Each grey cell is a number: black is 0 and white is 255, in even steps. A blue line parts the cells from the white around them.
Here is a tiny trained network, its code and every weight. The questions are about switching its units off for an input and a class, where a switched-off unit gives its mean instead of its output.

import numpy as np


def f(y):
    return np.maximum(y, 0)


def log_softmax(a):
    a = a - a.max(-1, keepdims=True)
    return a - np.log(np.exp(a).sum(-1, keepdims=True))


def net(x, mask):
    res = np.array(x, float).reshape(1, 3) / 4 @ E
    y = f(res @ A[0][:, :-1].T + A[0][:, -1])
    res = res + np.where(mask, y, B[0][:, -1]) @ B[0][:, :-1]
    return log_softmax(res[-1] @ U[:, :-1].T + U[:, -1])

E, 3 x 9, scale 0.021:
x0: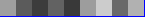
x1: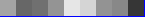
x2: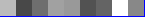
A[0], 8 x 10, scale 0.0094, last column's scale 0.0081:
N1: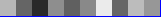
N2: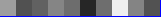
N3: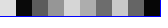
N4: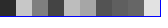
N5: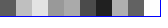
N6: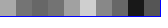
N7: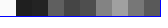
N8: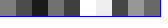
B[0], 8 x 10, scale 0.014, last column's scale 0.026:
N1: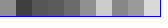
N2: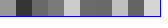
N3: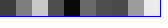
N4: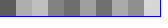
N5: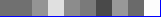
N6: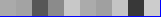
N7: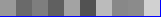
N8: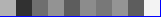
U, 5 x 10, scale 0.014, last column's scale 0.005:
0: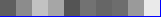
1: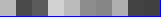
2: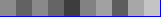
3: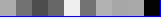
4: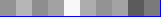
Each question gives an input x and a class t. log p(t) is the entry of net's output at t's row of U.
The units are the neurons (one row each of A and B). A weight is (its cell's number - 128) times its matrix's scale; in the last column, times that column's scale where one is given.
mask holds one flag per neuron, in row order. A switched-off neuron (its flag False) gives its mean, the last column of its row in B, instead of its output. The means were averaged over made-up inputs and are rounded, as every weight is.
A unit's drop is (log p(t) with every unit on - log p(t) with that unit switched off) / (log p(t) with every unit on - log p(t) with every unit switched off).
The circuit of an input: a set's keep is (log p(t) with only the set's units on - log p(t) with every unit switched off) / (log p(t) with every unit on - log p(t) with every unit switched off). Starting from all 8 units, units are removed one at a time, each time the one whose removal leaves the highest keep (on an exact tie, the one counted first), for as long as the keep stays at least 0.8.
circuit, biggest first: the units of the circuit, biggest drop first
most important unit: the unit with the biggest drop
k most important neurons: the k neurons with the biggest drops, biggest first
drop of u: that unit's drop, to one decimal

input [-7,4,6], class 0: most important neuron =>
N3
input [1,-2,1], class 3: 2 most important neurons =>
N3, N5
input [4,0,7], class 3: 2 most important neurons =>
N2, N7
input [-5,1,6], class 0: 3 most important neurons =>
N3, N6, N8
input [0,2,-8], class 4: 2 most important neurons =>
N3, N4
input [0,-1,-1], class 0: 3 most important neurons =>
N6, N2, N1
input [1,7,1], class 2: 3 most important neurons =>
N3, N5, N2
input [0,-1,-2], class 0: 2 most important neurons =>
N6, N1
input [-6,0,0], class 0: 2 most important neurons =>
N6, N2
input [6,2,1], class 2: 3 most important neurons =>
N5, N2, N1
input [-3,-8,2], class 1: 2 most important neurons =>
N3, N2
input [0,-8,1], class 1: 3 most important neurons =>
N3, N4, N2
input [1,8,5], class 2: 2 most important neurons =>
N3, N5
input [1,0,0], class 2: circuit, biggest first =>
N5
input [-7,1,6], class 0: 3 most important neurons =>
N3, N6, N8
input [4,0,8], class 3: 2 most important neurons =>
N2, N7
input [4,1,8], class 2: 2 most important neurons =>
N3, N6
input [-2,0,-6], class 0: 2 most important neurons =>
N6, N2
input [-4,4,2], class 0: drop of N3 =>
0.5
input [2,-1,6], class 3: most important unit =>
N2
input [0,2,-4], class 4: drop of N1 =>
0.1
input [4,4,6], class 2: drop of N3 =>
1.4
